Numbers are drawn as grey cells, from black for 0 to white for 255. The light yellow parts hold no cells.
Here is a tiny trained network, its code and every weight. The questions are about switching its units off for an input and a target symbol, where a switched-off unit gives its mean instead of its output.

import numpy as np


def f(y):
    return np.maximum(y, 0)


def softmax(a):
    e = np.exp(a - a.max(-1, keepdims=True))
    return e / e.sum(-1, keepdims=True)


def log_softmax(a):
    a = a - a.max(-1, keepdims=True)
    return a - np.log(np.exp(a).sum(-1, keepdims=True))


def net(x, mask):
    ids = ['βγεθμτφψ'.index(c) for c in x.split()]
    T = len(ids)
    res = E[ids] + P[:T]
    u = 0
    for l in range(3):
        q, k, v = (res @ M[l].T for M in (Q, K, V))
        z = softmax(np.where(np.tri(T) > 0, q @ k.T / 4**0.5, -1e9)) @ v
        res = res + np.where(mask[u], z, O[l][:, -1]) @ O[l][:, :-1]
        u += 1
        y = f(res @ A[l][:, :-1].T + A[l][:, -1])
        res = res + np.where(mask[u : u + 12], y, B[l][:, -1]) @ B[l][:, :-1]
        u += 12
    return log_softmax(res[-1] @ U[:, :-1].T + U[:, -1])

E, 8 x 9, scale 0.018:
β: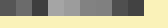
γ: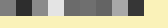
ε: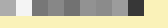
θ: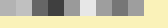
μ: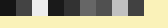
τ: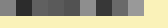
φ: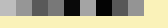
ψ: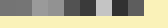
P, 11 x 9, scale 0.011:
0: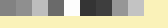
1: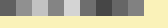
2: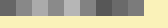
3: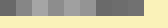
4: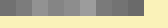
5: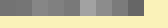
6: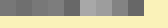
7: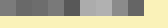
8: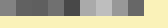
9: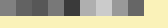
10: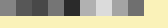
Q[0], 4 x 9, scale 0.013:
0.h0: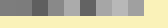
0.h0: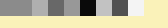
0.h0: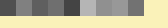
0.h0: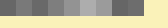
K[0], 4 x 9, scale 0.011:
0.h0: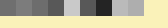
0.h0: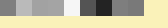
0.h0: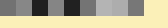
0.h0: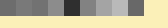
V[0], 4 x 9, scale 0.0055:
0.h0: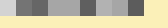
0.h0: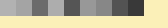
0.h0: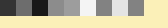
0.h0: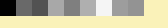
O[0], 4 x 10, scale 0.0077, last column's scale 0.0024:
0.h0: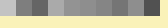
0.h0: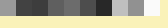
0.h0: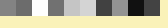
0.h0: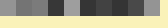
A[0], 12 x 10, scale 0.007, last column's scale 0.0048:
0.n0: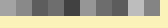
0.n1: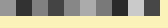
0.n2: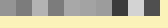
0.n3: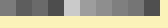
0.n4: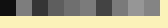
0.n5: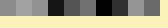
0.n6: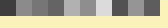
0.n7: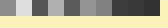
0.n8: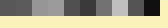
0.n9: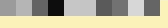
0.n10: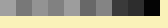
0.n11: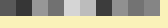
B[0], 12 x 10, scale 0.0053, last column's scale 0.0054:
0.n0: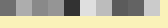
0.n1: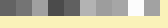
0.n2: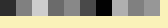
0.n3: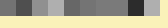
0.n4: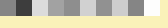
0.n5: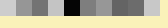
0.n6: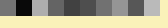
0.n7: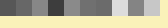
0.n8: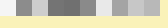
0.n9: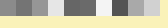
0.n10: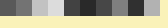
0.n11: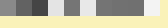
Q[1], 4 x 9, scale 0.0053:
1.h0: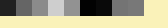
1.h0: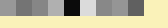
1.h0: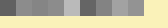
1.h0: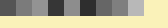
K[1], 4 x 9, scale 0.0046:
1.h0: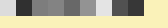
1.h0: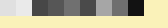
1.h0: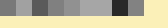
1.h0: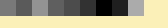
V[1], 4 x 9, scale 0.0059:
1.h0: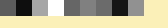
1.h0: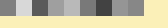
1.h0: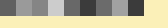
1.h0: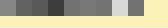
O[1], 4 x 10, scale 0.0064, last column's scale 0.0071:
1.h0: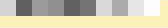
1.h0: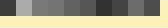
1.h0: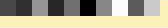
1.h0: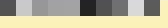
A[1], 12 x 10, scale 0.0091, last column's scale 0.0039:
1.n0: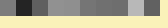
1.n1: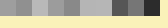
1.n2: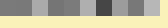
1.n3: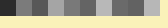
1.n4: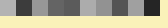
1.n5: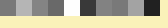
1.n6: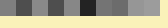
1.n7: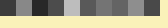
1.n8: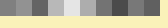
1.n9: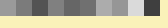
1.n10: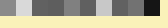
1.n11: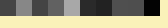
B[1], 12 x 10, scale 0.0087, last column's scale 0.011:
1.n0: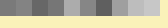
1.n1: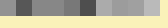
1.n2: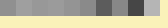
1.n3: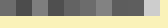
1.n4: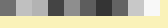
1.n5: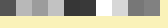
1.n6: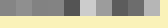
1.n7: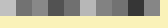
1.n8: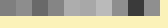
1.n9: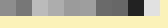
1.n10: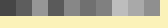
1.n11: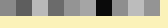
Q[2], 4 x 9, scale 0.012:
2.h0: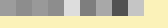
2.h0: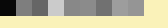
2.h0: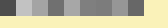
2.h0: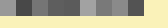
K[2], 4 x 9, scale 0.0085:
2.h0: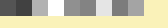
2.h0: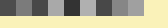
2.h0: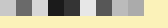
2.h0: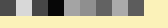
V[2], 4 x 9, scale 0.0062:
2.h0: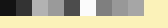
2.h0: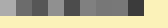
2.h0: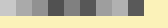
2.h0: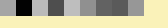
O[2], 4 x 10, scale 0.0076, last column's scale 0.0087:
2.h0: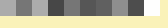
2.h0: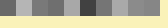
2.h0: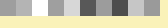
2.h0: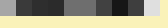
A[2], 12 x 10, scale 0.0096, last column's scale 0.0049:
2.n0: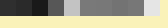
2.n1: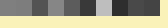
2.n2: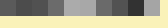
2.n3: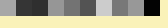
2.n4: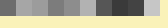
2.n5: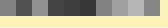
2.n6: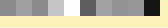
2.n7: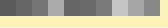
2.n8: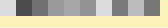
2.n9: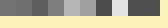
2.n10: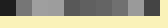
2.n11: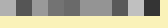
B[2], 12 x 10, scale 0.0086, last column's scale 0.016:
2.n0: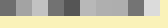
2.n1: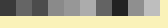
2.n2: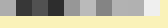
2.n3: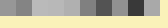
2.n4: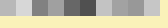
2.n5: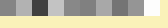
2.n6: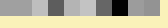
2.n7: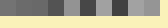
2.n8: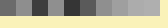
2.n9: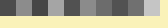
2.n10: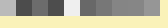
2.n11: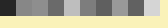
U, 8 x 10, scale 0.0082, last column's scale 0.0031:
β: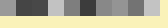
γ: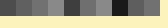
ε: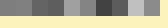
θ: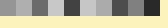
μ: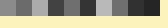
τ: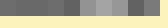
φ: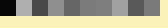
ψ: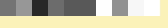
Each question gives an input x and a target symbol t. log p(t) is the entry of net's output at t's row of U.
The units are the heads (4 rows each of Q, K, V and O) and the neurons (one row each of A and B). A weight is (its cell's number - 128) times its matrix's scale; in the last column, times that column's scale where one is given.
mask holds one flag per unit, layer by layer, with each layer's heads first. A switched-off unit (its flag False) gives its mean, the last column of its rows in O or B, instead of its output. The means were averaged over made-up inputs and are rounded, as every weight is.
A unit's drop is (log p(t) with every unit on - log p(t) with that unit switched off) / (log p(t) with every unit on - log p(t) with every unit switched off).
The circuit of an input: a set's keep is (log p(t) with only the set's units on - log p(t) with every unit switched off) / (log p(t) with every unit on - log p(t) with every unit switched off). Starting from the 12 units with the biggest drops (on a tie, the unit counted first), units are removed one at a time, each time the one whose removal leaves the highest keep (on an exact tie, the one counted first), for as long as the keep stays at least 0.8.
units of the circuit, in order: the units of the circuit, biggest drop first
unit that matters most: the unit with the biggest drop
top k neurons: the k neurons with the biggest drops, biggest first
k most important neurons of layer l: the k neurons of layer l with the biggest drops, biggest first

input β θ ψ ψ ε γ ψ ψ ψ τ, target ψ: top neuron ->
[0.n0]
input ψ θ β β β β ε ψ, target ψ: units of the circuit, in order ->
[2.h0, 1.n9, 1.h0]
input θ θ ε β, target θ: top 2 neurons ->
[0.n9, 1.n8]
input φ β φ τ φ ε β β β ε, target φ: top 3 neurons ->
[1.n11, 2.n9, 1.n4]
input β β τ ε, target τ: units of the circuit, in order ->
[2.h0, 2.n2, 1.n4, 1.h0]
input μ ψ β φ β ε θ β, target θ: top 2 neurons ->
[0.n9, 0.n11]
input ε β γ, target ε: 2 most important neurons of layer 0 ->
[0.n4, 0.n0]
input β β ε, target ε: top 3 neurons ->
[2.n6, 0.n11, 1.n9]
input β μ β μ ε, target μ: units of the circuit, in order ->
[2.h0, 0.h0]
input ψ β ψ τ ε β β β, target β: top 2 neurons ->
[0.n10, 1.n10]
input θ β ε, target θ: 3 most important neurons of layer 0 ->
[0.n9, 0.n5, 0.n10]
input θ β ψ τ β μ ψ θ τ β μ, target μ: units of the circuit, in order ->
[2.h0, 0.n9]
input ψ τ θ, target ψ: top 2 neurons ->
[2.n8, 0.n9]
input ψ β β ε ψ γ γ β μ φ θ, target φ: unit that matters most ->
2.h0
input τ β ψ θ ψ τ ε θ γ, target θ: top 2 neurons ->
[0.n9, 2.n6]
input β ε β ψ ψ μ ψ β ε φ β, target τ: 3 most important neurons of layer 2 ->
[2.n2, 2.n0, 2.n5]
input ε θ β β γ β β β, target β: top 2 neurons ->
[1.n11, 1.n5]
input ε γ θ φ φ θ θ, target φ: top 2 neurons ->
[1.n5, 0.n9]
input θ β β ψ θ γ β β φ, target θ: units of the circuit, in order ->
[0.n0, 0.n5]
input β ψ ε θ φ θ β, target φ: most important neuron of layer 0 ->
[0.n11]
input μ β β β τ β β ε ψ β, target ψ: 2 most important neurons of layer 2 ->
[2.n8, 2.n11]
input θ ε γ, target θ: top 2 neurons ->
[2.n6, 0.n11]
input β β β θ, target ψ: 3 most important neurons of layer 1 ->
[1.n1, 1.n4, 1.n3]
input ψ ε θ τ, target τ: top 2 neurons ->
[0.n11, 2.n2]
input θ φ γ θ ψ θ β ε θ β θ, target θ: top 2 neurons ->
[0.n9, 2.n6]
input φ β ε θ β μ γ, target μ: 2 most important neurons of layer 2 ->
[2.n5, 2.n1]
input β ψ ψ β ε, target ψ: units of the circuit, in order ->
[0.h0]
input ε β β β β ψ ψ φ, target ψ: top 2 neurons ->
[1.n5, 1.n4]
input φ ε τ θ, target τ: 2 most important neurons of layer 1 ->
[1.n4, 1.n9]
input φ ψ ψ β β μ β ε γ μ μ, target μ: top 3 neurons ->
[0.n8, 2.n10, 2.n5]
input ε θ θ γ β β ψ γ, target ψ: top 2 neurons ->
[1.n5, 0.n9]
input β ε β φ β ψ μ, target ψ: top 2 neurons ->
[1.n9, 2.n5]
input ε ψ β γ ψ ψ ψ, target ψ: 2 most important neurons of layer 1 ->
[1.n5, 1.n2]
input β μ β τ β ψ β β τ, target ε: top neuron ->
[1.n4]
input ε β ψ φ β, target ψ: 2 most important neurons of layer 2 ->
[2.n7, 2.n11]
